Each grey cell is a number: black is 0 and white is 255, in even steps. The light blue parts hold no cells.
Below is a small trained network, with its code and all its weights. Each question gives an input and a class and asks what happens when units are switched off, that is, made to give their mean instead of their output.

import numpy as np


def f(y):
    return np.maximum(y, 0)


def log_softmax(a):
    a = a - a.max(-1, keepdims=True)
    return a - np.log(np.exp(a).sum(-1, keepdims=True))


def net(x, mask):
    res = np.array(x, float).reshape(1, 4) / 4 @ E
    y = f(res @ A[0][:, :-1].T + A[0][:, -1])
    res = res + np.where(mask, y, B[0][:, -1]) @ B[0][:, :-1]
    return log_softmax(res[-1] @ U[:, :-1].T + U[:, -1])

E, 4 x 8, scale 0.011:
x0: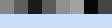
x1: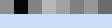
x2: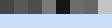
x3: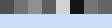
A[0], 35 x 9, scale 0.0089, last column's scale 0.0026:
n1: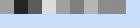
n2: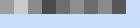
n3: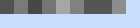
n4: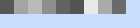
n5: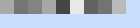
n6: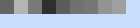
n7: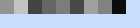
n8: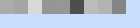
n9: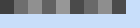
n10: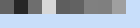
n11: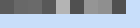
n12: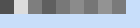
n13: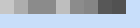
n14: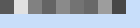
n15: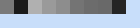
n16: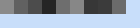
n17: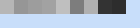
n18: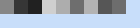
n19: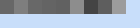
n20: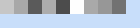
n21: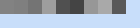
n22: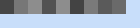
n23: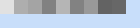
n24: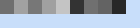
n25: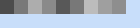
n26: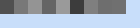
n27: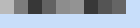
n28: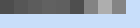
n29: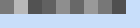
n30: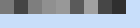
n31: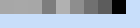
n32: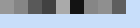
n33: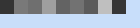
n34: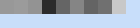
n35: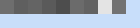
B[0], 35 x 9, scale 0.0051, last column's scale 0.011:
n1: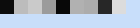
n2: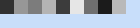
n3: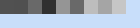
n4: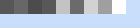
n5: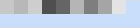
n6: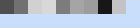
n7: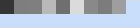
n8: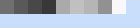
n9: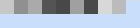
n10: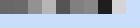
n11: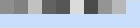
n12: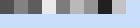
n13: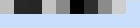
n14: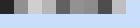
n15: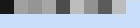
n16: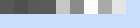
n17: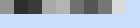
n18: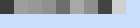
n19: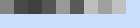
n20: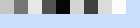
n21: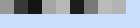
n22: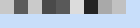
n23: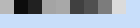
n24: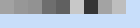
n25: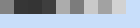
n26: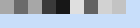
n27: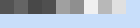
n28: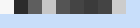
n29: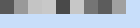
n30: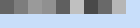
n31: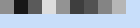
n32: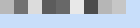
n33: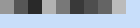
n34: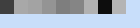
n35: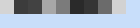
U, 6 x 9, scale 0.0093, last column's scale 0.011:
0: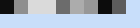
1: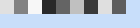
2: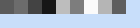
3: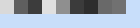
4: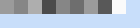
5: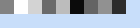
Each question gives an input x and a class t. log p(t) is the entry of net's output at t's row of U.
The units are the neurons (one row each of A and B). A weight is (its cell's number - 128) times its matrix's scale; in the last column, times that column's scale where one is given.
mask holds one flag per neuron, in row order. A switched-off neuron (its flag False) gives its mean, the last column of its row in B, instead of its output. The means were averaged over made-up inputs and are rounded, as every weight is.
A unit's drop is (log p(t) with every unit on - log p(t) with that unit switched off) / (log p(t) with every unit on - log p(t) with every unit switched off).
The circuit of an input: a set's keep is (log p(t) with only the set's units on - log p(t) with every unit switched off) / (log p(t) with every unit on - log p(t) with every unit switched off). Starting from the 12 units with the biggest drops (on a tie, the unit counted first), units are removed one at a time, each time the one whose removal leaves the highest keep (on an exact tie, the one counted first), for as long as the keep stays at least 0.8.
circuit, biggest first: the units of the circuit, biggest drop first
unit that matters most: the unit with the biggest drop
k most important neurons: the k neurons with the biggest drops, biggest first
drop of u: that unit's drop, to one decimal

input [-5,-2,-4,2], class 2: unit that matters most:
n8
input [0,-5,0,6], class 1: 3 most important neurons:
n32, n22, n26
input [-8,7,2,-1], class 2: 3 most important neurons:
n25, n4, n8
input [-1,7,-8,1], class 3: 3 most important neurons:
n13, n23, n17
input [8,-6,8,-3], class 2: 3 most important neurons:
n16, n27, n19
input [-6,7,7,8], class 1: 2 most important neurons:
n9, n26
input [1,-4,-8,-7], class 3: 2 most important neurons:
n13, n23
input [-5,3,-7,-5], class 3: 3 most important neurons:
n23, n13, n17
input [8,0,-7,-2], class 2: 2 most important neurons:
n27, n16
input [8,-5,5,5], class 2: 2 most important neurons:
n16, n27
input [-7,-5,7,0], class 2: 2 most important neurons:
n4, n25
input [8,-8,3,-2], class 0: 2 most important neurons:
n6, n2
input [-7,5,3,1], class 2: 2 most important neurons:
n25, n4
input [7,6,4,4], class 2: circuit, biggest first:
n16
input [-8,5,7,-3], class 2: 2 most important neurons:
n4, n25
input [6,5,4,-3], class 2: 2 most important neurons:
n16, n27
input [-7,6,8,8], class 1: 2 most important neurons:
n26, n9
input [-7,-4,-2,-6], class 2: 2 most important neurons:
n4, n8
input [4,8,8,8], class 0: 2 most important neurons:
n10, n15
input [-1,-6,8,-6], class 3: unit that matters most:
n35
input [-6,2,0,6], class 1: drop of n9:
0.2
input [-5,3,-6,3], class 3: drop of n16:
0.3
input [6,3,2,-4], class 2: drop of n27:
0.1
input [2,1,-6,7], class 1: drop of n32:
0.1
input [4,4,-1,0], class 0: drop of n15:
0.2
